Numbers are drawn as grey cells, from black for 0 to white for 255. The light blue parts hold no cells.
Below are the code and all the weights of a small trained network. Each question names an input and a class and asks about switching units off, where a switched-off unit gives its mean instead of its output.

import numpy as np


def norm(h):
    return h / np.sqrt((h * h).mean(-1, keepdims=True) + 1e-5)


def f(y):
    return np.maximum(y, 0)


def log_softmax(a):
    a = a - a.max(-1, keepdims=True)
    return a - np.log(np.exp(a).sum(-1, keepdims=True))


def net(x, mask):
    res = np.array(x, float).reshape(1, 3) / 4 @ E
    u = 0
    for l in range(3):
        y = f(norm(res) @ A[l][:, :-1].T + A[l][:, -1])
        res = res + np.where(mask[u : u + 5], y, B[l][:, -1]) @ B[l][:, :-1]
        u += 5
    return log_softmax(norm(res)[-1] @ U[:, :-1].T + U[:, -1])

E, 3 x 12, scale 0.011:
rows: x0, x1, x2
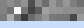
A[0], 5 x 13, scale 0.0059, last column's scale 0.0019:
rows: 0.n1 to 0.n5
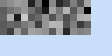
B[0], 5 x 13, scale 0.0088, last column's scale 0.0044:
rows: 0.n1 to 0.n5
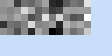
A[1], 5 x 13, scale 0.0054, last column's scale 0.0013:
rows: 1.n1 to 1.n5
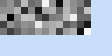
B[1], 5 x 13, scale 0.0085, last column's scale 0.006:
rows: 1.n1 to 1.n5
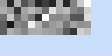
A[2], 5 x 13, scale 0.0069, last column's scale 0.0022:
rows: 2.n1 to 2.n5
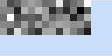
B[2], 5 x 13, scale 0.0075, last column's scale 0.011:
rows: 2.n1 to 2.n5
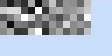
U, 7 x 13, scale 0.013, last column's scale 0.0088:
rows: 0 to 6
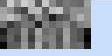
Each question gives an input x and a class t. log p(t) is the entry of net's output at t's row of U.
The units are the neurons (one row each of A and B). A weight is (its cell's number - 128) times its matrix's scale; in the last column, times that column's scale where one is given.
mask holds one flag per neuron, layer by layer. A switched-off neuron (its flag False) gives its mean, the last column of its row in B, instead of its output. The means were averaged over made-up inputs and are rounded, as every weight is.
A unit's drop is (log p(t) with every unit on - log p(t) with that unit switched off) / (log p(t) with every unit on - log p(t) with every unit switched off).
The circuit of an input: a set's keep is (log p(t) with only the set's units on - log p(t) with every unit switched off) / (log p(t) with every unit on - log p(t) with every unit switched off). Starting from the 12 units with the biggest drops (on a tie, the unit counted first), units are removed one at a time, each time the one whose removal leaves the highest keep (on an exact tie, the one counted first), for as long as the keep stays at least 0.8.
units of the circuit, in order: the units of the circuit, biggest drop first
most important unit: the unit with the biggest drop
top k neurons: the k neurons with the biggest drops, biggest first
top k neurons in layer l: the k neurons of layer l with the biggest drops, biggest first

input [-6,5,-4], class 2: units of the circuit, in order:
(0.n5)
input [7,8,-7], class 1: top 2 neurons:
(2.n5; 2.n3)
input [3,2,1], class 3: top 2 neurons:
(1.n1; 2.n2)
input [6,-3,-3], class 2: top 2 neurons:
(0.n1; 2.n2)
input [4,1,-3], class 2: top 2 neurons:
(0.n1; 0.n2)
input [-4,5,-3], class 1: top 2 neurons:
(2.n5; 0.n1)
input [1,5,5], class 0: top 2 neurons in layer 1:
(1.n1; 1.n2)
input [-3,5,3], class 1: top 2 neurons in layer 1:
(1.n3; 1.n2)
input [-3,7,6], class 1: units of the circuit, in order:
(2.n5; 1.n2)
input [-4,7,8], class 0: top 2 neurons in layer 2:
(2.n2; 2.n3)
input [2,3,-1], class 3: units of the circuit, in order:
(1.n1; 2.n2)
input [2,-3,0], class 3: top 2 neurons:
(2.n1; 2.n5)
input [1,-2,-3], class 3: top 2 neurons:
(1.n1; 0.n3)
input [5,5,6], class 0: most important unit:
1.n2
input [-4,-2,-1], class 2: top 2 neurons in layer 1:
(1.n2; 1.n4)
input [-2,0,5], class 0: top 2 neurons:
(1.n1; 2.n3)
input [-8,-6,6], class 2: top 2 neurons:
(2.n2; 1.n3)
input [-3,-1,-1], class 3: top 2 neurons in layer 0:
(0.n1; 0.n4)
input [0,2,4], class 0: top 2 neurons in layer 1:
(1.n1; 1.n4)
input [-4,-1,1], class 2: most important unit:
0.n5
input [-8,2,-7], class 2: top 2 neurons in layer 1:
(1.n2; 1.n1)
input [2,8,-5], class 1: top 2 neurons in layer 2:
(2.n5; 2.n3)
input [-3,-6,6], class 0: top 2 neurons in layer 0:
(0.n3; 0.n1)
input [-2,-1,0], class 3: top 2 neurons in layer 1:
(1.n1; 1.n3)
